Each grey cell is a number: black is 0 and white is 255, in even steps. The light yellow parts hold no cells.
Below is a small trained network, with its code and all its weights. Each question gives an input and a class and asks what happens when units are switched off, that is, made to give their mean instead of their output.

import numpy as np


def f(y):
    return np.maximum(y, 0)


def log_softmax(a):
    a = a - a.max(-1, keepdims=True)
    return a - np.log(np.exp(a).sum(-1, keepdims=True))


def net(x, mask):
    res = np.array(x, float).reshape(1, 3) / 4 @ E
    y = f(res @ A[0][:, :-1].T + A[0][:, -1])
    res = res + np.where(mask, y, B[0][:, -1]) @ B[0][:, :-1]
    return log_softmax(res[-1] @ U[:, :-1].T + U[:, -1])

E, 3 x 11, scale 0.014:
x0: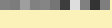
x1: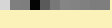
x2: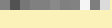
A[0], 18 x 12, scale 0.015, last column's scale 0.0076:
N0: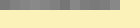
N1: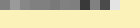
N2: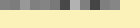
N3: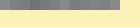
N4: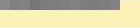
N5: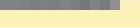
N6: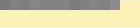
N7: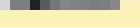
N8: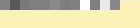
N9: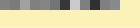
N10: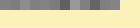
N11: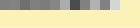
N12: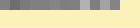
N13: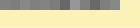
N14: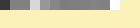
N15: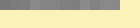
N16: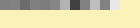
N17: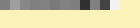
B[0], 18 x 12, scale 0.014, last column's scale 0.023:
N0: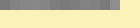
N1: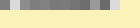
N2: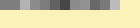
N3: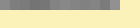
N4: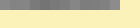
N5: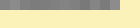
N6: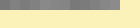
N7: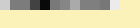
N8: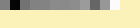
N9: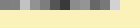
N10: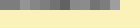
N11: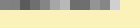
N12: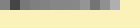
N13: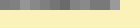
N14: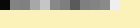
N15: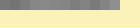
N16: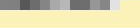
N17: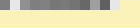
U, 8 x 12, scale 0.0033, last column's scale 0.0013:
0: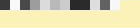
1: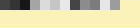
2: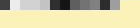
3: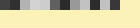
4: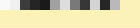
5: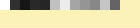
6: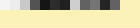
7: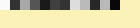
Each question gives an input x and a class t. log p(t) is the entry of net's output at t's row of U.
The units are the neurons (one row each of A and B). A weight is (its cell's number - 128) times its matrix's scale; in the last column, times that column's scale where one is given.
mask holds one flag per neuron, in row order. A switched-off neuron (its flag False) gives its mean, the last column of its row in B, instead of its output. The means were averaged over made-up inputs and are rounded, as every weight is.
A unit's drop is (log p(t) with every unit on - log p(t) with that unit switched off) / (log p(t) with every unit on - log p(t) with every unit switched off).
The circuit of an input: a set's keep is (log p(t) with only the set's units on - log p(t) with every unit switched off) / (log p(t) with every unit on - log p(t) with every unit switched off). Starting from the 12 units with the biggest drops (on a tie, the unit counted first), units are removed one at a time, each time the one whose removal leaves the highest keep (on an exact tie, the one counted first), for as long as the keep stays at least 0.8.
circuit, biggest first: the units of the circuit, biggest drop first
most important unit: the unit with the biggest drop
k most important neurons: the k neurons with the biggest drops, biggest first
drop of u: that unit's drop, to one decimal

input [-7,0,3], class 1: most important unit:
N7
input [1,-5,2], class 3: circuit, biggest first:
N16, N17
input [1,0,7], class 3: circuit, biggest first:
N7, N16
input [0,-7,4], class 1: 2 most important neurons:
N9, N2
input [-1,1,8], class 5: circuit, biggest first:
N14, N9
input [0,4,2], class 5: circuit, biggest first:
N9, N17
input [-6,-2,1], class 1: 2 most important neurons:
N17, N1
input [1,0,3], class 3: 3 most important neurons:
N7, N16, N11
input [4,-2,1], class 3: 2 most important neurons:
N17, N1
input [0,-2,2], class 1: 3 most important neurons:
N9, N2, N7
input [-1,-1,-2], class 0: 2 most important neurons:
N7, N9
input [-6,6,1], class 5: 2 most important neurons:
N17, N1
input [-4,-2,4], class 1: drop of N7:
0.1
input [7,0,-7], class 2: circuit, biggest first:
N7
